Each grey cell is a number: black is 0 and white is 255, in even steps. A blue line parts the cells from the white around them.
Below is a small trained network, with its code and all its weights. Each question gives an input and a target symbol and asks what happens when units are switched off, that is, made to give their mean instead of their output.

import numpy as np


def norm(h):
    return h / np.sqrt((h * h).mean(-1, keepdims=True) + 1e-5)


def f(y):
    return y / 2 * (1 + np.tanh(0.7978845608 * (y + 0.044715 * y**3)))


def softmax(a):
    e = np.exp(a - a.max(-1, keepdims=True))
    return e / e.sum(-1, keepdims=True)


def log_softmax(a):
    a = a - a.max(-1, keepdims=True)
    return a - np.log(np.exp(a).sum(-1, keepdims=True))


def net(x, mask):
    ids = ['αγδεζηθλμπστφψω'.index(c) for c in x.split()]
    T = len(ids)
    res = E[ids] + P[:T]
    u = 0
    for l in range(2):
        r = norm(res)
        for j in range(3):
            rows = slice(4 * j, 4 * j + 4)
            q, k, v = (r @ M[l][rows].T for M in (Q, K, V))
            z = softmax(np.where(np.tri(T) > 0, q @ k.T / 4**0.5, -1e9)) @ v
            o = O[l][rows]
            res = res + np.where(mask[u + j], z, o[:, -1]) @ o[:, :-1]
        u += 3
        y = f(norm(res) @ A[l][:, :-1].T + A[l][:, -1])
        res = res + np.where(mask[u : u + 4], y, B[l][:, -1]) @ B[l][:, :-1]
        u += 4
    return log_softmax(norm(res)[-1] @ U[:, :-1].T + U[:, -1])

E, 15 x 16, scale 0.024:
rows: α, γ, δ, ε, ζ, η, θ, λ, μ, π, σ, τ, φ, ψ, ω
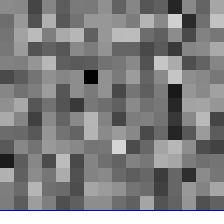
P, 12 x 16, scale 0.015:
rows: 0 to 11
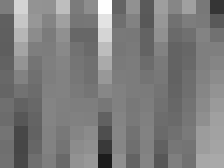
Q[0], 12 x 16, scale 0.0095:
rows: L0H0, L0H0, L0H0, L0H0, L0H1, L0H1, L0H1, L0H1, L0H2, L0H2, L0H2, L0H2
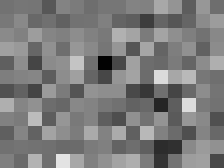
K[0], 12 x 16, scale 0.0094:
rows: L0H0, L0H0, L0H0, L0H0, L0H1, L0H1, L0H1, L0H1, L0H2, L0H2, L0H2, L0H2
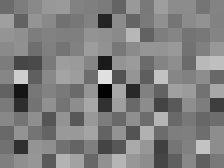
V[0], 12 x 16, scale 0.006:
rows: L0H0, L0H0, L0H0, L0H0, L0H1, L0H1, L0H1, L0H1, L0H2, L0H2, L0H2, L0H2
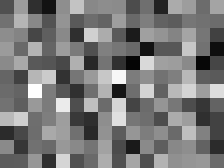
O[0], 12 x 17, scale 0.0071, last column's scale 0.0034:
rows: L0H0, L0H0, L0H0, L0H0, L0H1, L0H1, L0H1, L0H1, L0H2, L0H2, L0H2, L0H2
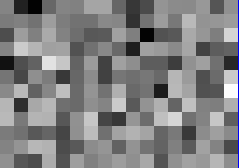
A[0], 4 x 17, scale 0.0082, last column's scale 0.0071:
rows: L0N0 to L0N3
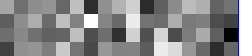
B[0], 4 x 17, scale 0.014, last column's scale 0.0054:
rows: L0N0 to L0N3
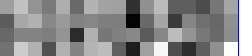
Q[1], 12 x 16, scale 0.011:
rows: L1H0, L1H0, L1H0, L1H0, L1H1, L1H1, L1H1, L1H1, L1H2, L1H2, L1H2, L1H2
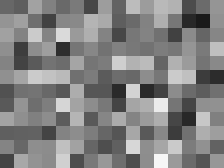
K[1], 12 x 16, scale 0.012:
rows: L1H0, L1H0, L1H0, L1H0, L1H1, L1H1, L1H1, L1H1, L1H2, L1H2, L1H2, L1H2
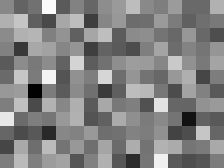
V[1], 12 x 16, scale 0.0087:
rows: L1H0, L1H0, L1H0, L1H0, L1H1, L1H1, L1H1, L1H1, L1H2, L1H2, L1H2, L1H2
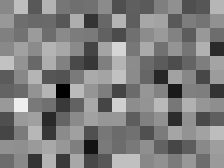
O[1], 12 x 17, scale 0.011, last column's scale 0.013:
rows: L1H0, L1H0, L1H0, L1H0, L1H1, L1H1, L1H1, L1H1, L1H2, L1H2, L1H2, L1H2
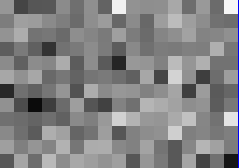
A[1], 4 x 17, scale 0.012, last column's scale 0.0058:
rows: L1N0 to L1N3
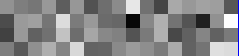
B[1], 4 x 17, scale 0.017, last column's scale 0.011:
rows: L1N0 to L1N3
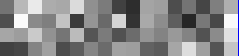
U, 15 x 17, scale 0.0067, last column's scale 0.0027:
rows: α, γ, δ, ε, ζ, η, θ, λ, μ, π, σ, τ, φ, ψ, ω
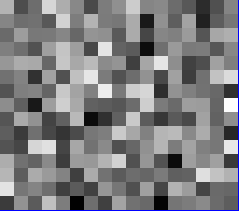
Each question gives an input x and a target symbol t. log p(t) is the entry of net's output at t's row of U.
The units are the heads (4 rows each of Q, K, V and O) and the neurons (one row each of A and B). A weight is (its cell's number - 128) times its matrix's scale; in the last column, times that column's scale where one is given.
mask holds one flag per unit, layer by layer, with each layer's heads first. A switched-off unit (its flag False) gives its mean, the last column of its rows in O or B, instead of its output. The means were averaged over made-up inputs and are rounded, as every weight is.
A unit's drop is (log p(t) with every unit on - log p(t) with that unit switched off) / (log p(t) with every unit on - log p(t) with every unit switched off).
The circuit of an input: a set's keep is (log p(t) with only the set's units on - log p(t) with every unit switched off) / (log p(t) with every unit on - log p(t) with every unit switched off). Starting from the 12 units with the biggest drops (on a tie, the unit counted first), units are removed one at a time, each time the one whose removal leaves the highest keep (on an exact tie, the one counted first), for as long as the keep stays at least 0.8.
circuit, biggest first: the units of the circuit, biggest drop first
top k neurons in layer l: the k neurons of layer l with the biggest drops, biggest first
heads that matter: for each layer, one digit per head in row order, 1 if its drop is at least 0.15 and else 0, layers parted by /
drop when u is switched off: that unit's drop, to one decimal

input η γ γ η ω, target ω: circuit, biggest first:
[L0H1]
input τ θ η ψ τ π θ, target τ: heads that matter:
101 / 001
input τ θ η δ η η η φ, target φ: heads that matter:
000 / 000
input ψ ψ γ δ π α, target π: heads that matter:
010 / 010
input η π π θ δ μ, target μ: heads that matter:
001 / 100
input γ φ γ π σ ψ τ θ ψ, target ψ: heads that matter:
010 / 000
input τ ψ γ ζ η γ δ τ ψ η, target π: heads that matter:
001 / 000
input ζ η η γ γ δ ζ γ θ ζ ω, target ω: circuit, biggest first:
[L0H1 L1N2]
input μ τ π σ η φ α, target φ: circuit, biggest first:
[L1H2 L1H1]
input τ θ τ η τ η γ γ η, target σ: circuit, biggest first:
[L0H2 L1N0 L1N3]
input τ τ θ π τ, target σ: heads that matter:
101 / 000
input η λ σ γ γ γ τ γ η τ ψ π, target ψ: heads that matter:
010 / 000
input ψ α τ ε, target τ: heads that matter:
001 / 000
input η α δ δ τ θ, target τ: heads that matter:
000 / 000
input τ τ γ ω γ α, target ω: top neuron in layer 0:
[L0N3]
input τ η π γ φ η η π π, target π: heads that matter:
011 / 000
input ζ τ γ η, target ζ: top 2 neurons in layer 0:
[L0N0 L0N3]
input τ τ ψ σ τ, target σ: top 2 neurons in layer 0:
[L0N3 L0N0]
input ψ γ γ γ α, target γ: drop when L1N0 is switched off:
0.1
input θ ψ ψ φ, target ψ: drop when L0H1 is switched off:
0.2
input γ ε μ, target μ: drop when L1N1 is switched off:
0.2
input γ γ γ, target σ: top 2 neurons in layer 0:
[L0N3 L0N1]
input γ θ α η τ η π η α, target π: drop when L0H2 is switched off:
-0.1
